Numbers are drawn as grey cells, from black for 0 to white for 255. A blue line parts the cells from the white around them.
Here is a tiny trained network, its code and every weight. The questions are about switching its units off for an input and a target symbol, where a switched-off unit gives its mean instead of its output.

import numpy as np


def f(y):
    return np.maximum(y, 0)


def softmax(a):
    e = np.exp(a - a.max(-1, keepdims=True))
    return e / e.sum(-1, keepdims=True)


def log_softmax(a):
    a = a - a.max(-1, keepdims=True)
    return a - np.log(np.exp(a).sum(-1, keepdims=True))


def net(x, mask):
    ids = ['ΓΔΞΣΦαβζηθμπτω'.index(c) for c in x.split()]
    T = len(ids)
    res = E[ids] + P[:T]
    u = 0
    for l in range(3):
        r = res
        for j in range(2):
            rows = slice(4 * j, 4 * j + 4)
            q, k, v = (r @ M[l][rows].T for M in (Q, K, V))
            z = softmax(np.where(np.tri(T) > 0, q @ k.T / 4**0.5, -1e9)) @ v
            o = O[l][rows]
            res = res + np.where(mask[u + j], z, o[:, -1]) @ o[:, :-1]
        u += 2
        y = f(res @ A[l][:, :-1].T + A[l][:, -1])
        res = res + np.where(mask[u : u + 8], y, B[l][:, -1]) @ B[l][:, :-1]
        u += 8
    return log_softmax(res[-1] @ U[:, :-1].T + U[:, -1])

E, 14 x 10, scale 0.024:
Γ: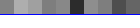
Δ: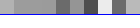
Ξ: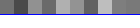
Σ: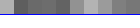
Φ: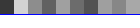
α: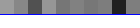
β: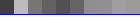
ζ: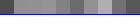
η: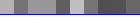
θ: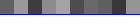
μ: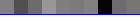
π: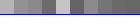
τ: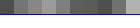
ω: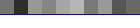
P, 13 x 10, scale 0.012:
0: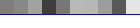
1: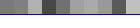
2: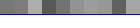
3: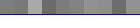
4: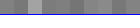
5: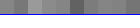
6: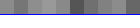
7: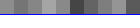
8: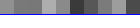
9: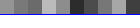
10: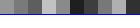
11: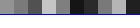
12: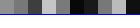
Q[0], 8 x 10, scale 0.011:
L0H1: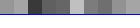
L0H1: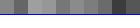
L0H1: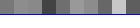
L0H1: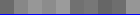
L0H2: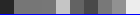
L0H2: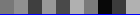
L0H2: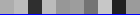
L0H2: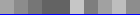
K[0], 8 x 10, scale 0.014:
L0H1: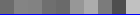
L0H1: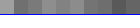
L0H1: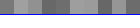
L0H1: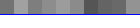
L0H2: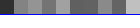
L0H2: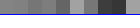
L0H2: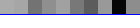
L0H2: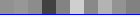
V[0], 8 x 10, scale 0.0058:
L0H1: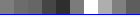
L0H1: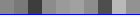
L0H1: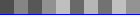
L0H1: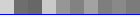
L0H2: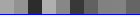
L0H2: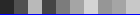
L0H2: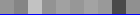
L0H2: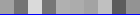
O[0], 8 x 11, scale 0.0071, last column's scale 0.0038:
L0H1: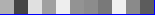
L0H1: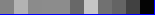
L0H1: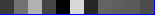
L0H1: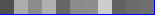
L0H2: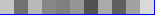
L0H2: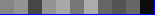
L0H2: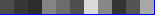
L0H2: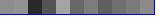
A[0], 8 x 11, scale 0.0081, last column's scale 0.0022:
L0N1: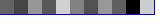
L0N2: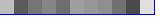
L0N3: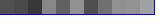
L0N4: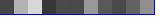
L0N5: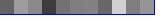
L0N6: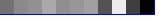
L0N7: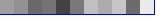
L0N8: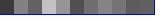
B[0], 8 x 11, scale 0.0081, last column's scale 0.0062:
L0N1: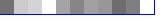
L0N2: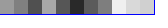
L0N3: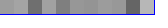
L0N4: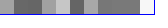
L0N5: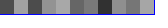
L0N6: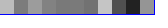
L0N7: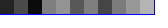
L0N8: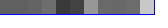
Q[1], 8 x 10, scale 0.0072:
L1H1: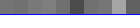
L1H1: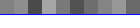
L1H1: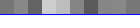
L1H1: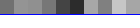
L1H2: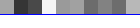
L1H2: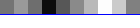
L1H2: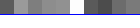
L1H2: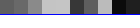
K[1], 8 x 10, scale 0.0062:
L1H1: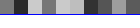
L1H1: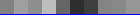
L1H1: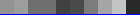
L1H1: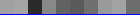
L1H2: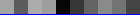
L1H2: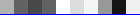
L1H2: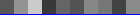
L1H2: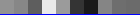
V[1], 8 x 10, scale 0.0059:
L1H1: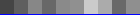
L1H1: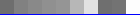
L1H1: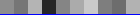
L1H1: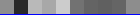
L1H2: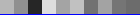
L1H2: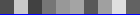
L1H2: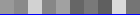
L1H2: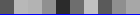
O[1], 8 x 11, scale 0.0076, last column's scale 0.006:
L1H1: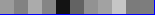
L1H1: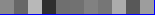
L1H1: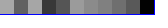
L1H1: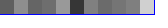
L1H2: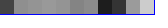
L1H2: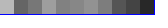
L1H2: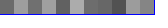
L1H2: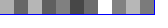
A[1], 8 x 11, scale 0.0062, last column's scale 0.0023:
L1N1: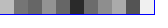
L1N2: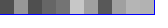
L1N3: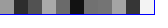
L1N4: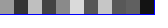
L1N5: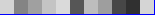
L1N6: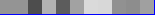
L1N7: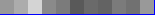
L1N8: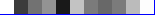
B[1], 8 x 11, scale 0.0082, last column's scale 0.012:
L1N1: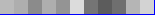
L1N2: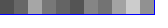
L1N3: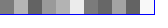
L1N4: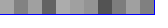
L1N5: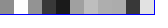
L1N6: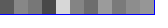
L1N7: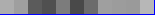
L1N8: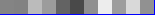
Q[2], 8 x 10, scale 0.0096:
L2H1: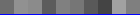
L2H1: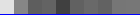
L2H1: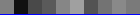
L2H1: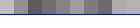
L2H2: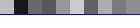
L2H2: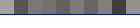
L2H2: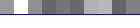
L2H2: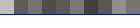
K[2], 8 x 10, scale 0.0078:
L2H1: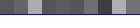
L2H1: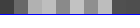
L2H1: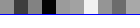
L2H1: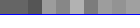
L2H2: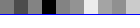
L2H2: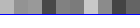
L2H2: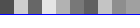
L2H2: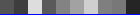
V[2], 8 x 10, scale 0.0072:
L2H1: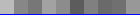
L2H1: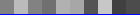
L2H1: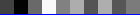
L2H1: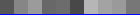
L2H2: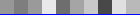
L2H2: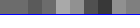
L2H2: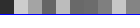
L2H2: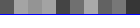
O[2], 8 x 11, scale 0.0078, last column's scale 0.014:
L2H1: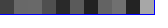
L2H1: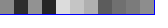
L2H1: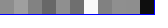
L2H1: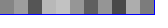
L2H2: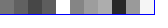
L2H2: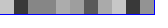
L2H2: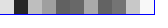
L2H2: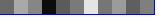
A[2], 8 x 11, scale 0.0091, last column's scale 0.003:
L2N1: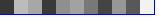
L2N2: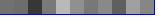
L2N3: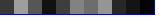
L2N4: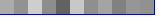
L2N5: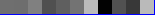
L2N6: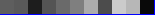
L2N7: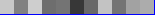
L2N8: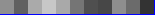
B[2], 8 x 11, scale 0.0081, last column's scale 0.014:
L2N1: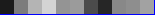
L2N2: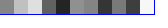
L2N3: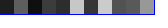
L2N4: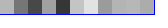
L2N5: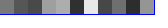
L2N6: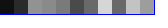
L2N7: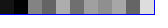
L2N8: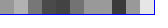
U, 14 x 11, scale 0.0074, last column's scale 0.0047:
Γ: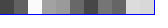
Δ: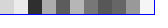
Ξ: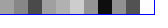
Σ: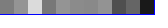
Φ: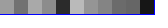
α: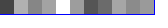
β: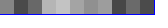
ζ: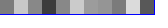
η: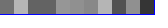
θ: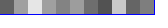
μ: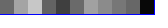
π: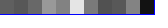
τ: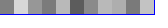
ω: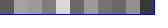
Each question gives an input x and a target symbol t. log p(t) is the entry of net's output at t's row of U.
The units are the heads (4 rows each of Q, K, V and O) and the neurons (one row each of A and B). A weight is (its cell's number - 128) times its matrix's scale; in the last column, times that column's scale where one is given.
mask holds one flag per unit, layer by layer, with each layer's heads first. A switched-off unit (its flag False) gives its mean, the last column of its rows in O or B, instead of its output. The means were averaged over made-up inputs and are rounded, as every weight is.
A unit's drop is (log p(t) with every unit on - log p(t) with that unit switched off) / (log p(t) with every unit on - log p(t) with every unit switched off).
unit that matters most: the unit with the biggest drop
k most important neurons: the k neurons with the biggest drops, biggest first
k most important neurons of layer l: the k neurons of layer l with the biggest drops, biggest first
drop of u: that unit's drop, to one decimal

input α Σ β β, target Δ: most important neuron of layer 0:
[L0N5]
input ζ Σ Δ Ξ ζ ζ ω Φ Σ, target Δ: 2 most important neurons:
[L1N5 L0N1]
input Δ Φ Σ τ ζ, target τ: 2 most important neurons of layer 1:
[L1N5 L1N6]
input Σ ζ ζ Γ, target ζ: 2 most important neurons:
[L1N5 L2N4]
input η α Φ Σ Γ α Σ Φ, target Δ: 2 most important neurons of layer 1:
[L1N5 L1N2]
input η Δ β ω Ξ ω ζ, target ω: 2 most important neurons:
[L0N2 L0N1]
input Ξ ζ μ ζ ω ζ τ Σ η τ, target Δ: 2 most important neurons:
[L0N1 L2N7]
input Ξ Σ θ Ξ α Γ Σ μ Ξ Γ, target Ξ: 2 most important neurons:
[L0N1 L0N2]
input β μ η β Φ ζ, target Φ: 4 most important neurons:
[L0N5 L1N5 L2N4 L0N2]
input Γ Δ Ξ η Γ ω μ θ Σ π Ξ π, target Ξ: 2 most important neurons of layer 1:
[L1N5 L1N8]
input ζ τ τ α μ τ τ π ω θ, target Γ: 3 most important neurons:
[L1N5 L0N7 L0N2]
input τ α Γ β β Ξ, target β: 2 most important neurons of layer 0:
[L0N5 L0N1]
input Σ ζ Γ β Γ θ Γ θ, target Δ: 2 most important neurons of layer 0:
[L0N1 L0N4]
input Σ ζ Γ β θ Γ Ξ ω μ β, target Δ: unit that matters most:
L0H1
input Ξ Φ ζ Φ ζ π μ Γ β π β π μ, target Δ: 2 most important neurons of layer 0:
[L0N1 L0N5]
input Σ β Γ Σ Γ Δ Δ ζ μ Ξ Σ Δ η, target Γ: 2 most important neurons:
[L1N8 L0N4]
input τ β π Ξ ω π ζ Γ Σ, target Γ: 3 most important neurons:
[L0N2 L2N6 L0N7]
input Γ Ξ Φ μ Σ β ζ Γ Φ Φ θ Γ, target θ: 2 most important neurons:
[L1N5 L0N3]
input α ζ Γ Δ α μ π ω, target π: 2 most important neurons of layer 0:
[L0N1 L0N2]
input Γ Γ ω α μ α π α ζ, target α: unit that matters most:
L0N2
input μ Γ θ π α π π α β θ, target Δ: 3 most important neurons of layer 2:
[L2N7 L2N6 L2N1]
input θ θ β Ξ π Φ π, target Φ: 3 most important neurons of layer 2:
[L2N7 L2N4 L2N8]
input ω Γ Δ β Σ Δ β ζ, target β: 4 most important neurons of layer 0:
[L0N5 L0N7 L0N1 L0N6]
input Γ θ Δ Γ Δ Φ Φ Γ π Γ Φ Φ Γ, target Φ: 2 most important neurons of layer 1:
[L1N5 L1N1]
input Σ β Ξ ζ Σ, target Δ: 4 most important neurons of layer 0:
[L0N1 L0N4 L0N3 L0N7]
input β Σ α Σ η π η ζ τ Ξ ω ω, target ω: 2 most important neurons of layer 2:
[L2N5 L2N2]
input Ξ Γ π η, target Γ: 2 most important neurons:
[L0N4 L1N5]
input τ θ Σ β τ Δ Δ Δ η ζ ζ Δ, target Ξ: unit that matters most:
L2H1
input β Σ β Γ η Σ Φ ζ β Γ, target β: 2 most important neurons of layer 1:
[L1N5 L1N3]
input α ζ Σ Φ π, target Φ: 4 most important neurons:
[L1N5 L0N5 L2N7 L2N4]
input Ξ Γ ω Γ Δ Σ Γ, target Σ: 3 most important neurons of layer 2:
[L2N2 L2N8 L2N4]
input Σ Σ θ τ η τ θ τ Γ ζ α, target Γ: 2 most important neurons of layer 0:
[L0N4 L0N7]
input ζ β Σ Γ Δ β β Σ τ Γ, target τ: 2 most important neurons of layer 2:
[L2N2 L2N7]
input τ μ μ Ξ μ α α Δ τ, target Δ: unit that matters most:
L2N7
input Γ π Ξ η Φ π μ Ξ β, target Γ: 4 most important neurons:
[L2N6 L1N2 L0N1 L0N7]
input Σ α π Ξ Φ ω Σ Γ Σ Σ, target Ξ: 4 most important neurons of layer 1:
[L1N3 L1N1 L1N7 L1N8]
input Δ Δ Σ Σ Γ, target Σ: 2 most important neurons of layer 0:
[L0N2 L0N7]
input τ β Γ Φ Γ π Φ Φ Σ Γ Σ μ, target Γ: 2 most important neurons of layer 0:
[L0N7 L0N5]
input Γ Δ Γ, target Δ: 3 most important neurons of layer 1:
[L1N5 L1N3 L1N6]
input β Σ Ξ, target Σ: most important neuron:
[L1N3]
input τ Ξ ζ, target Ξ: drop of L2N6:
0.1
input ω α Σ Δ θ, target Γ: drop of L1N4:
0.0
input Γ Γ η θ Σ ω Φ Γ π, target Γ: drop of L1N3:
0.3
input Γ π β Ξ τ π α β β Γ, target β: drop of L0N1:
0.2
